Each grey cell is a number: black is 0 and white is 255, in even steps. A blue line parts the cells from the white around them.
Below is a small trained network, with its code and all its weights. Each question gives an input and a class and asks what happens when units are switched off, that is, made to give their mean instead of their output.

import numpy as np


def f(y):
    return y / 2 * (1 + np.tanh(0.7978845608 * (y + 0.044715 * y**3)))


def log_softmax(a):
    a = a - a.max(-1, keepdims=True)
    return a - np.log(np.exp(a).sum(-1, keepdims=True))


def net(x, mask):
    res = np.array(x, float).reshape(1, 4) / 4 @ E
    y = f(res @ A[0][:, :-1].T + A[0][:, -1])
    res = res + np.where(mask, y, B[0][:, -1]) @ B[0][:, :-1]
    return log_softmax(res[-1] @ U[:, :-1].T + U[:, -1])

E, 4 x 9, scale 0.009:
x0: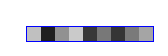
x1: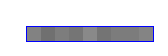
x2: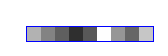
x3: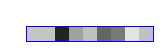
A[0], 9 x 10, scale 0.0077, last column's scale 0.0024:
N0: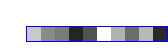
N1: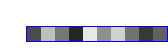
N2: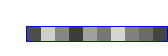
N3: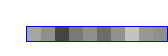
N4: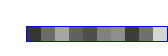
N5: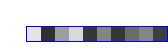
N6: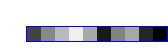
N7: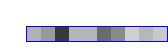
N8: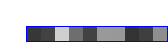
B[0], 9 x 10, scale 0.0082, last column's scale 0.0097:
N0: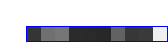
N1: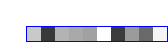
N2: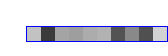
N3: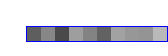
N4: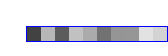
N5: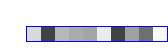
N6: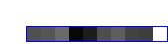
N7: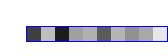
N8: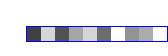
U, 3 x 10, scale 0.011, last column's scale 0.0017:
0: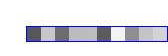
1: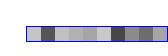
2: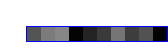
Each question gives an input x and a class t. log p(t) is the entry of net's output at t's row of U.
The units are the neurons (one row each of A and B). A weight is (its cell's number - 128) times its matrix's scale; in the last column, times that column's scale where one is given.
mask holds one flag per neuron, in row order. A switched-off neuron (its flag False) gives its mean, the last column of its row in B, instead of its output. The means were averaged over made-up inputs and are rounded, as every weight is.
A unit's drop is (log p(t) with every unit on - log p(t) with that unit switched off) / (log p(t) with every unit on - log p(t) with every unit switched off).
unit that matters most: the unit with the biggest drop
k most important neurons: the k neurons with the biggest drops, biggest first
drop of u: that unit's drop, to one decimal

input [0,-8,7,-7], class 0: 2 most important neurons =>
[N8 N4]
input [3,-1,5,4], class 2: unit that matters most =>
N0
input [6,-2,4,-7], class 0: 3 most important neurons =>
[N8 N4 N1]
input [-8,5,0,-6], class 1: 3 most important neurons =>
[N1 N2 N7]
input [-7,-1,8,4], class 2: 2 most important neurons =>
[N0 N5]
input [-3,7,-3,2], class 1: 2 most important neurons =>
[N0 N8]
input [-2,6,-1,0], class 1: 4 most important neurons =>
[N8 N0 N6 N7]
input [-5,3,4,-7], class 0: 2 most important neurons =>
[N8 N4]
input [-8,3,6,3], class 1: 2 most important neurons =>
[N1 N2]
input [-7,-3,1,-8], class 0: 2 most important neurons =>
[N8 N4]
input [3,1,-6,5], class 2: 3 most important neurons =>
[N6 N8 N4]
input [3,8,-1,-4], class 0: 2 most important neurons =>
[N8 N1]
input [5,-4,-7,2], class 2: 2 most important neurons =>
[N6 N1]
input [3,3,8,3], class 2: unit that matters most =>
N0
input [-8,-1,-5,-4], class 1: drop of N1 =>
0.8
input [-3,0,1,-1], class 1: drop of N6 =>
0.2
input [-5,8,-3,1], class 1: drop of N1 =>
0.1
